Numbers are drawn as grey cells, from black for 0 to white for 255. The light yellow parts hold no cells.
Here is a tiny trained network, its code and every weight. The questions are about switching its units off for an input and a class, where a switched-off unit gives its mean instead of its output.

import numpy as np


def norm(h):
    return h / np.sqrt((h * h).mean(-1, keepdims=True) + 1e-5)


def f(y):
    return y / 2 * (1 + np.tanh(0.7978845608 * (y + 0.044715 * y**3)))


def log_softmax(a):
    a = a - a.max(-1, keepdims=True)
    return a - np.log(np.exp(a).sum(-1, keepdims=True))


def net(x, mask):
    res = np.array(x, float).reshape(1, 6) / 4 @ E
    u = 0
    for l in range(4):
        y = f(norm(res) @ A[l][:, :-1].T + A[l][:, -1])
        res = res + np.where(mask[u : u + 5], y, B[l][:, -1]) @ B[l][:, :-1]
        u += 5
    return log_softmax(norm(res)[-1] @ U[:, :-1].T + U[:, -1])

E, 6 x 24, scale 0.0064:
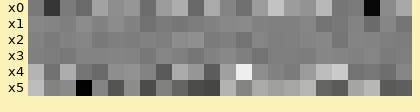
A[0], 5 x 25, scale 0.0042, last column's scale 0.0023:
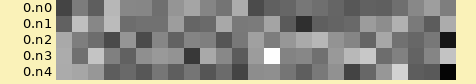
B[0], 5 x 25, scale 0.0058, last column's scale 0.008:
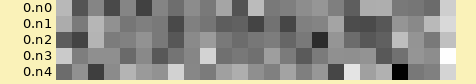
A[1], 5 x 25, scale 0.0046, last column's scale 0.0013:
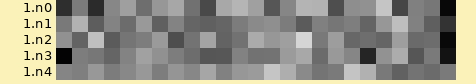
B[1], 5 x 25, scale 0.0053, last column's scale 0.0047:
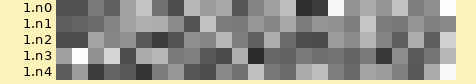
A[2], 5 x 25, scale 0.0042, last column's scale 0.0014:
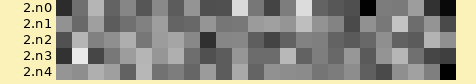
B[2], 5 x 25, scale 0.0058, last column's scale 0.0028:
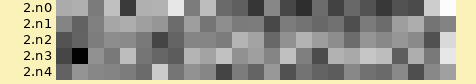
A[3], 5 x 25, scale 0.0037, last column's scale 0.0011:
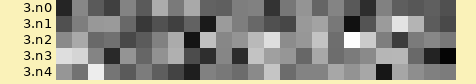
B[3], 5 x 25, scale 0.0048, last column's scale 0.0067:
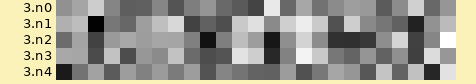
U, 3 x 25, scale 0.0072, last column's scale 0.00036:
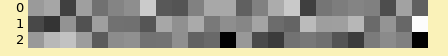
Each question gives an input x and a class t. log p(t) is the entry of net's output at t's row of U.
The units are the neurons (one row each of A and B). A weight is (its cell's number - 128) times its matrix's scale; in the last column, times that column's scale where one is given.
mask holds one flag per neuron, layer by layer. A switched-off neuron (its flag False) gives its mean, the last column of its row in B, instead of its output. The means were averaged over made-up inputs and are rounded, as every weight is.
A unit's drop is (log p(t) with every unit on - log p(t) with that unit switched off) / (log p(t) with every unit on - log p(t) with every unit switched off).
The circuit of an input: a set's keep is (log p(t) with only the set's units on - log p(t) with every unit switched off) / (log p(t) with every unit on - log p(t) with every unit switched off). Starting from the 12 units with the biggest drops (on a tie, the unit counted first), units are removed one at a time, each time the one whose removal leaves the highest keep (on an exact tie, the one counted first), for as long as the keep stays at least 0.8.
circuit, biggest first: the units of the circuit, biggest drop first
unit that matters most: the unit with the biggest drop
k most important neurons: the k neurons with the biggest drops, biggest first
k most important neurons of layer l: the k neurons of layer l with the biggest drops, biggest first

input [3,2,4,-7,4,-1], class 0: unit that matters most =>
3.n2
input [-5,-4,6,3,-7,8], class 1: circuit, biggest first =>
[0.n4 2.n3]
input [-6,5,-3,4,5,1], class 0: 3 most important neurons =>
[0.n4 0.n2 3.n2]
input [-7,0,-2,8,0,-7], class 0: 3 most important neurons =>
[3.n1 0.n3 2.n0]
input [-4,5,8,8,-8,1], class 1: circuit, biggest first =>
[0.n3 2.n3]
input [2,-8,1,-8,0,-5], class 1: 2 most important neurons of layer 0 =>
[0.n3 0.n0]
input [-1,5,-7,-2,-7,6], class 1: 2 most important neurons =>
[0.n4 2.n3]
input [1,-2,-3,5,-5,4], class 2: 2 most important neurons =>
[0.n2 2.n0]
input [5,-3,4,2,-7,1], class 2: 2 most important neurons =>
[0.n4 2.n0]
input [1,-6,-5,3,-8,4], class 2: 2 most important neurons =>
[2.n0 0.n2]
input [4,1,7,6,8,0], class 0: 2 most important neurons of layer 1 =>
[1.n4 1.n0]
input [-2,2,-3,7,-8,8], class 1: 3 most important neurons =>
[0.n4 2.n3 0.n1]
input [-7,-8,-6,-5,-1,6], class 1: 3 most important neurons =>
[0.n4 2.n3 0.n3]
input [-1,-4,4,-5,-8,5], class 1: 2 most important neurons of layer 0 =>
[0.n4 0.n1]
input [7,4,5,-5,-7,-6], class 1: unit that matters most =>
1.n0
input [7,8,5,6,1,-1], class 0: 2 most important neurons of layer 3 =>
[3.n2 3.n4]
